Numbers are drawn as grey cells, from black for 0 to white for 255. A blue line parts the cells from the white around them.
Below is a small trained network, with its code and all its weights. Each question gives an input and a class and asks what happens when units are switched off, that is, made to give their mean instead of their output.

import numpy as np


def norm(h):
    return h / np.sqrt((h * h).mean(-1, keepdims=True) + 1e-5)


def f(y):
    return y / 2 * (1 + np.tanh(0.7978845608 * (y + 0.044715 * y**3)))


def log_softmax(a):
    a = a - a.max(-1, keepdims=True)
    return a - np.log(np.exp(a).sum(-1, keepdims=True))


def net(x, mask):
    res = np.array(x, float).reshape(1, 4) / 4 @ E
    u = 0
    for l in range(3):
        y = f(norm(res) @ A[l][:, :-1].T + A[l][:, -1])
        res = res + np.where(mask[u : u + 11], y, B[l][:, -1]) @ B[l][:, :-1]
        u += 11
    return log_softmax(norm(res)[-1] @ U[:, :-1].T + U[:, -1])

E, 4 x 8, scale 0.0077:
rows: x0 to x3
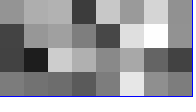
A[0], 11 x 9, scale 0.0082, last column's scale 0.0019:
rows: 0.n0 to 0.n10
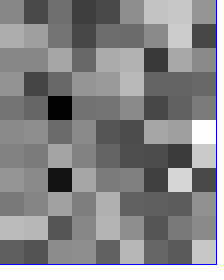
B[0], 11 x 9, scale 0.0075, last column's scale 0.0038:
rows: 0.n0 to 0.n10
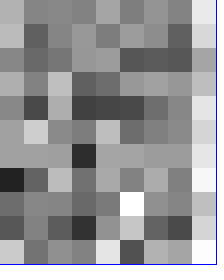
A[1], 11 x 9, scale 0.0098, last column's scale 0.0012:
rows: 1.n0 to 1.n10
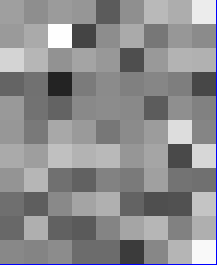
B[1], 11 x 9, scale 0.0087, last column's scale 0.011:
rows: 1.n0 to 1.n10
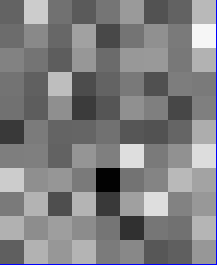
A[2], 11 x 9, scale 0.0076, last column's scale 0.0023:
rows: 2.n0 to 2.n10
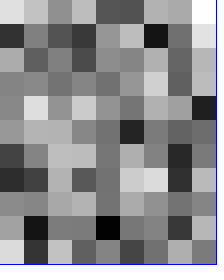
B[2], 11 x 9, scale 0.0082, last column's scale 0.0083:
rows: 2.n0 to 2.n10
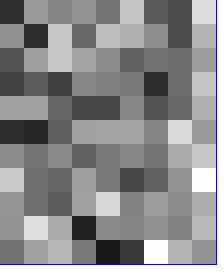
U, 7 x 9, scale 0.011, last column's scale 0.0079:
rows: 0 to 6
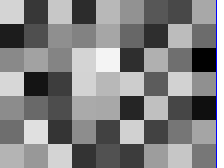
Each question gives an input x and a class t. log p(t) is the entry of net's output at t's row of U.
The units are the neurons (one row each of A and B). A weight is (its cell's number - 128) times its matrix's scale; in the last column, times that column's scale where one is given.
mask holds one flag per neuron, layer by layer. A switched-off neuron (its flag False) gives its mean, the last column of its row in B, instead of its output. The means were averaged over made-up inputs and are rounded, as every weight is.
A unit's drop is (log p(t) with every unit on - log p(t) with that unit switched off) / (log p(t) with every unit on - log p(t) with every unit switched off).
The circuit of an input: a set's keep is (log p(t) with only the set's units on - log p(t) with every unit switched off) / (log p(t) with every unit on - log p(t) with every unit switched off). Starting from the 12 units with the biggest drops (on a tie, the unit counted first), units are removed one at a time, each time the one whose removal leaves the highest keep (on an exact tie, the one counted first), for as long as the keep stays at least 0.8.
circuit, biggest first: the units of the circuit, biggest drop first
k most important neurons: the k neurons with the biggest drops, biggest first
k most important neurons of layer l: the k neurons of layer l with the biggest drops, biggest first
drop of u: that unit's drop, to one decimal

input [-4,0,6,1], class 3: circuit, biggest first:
(0.n10)
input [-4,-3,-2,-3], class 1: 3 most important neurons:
(1.n6 0.n7 2.n5)
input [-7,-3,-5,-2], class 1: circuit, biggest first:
(0.n7 2.n5)
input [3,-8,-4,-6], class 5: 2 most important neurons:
(1.n8 1.n5)
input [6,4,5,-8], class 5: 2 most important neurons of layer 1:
(1.n1 1.n0)
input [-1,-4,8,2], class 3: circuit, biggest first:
(1.n8 0.n10)
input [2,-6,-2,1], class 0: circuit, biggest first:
(0.n9 2.n1)
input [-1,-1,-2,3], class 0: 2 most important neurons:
(0.n9 1.n7)
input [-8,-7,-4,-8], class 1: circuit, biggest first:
(2.n5 0.n7 2.n7)
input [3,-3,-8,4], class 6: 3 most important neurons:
(0.n9 2.n10 1.n8)
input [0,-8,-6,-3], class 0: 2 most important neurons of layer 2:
(2.n1 2.n3)
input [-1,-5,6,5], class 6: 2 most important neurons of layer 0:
(0.n4 0.n3)
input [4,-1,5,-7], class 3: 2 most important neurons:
(0.n8 1.n7)
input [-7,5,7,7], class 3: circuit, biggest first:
(0.n10)
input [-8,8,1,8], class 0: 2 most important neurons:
(1.n5 2.n1)
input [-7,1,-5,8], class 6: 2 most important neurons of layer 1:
(1.n6 1.n0)
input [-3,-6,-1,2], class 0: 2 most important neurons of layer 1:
(1.n7 1.n9)
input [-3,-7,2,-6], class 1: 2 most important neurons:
(1.n6 2.n5)
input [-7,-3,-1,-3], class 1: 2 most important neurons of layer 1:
(1.n10 1.n6)
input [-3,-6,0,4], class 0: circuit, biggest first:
(2.n1)
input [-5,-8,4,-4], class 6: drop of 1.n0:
0.5
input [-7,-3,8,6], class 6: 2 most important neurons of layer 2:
(2.n10 2.n9)
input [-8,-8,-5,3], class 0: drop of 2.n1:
0.2
